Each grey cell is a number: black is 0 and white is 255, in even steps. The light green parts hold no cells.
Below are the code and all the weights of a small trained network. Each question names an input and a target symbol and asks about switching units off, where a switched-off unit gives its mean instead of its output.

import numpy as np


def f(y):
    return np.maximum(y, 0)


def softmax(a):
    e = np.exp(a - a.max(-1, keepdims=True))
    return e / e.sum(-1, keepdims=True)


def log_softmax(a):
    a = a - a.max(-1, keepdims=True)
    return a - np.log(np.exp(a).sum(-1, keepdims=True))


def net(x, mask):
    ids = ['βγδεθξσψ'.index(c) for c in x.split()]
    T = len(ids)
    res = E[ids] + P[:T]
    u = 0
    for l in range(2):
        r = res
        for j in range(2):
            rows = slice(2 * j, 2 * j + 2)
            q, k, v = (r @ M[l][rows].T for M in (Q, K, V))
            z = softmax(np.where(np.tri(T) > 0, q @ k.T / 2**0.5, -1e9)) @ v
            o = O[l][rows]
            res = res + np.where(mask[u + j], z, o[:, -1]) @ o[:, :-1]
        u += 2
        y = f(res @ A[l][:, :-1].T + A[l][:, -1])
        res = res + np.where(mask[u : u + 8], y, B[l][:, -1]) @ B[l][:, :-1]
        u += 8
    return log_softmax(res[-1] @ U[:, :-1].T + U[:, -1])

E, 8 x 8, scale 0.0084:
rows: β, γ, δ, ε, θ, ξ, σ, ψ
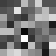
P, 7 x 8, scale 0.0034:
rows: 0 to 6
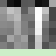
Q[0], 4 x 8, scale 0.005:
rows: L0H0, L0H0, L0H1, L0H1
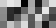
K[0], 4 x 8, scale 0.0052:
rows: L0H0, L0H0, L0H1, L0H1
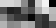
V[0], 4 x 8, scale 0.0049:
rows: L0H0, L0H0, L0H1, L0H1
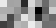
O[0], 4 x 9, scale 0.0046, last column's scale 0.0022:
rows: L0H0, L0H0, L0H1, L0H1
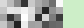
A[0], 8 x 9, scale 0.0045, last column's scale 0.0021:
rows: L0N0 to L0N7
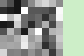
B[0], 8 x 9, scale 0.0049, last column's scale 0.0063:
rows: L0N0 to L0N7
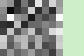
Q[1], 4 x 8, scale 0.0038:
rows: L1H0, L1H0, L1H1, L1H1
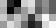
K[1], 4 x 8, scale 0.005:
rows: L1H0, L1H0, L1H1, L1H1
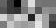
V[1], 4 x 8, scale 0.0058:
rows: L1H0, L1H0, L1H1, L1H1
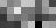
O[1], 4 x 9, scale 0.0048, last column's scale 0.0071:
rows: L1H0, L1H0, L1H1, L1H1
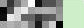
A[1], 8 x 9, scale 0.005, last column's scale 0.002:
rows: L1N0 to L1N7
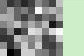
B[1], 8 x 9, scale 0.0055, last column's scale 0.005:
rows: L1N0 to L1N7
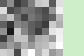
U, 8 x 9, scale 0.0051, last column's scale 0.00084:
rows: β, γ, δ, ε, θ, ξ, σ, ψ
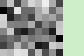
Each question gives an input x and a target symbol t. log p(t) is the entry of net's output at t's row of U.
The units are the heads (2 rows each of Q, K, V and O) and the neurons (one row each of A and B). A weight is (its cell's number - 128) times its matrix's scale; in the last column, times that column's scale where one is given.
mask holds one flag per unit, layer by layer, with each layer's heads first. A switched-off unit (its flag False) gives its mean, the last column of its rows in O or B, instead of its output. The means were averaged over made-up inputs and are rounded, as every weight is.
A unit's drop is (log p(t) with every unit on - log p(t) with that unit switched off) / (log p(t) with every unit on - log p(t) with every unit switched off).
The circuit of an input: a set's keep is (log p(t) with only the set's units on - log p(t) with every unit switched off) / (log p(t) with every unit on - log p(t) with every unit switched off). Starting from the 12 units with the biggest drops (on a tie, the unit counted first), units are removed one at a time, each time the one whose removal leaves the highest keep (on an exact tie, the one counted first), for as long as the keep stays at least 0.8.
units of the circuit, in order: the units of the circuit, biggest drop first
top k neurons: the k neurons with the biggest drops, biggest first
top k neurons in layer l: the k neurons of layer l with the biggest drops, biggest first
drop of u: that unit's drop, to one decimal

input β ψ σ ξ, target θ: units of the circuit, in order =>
(L1H0; L0N1; L0H0; L1N4)
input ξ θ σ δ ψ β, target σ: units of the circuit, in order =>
(L1H1; L0N1; L0H0)
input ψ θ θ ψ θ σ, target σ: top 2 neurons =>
(L1N4; L0N4)
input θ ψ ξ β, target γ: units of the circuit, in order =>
(L0H1; L0N3; L0H0; L1N5)
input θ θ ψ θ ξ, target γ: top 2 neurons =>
(L0N3; L1N5)
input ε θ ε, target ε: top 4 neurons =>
(L0N1; L0N2; L1N7; L0N4)
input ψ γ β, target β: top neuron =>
(L1N7)
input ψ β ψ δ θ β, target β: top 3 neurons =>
(L1N7; L0N1; L0N2)
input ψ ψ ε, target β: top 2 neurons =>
(L1N7; L1N6)
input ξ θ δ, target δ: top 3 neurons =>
(L0N0; L1N1; L1N4)
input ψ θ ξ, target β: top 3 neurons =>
(L1N7; L0N1; L0N2)
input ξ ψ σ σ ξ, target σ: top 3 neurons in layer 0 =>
(L0N1; L0N3; L0N2)
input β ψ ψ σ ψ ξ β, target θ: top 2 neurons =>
(L0N1; L1N4)
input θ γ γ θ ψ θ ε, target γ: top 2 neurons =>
(L0N3; L1N5)
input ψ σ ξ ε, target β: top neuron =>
(L1N7)
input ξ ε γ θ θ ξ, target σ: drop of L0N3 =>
0.2
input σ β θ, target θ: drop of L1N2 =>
0.1
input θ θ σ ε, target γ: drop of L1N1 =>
0.1
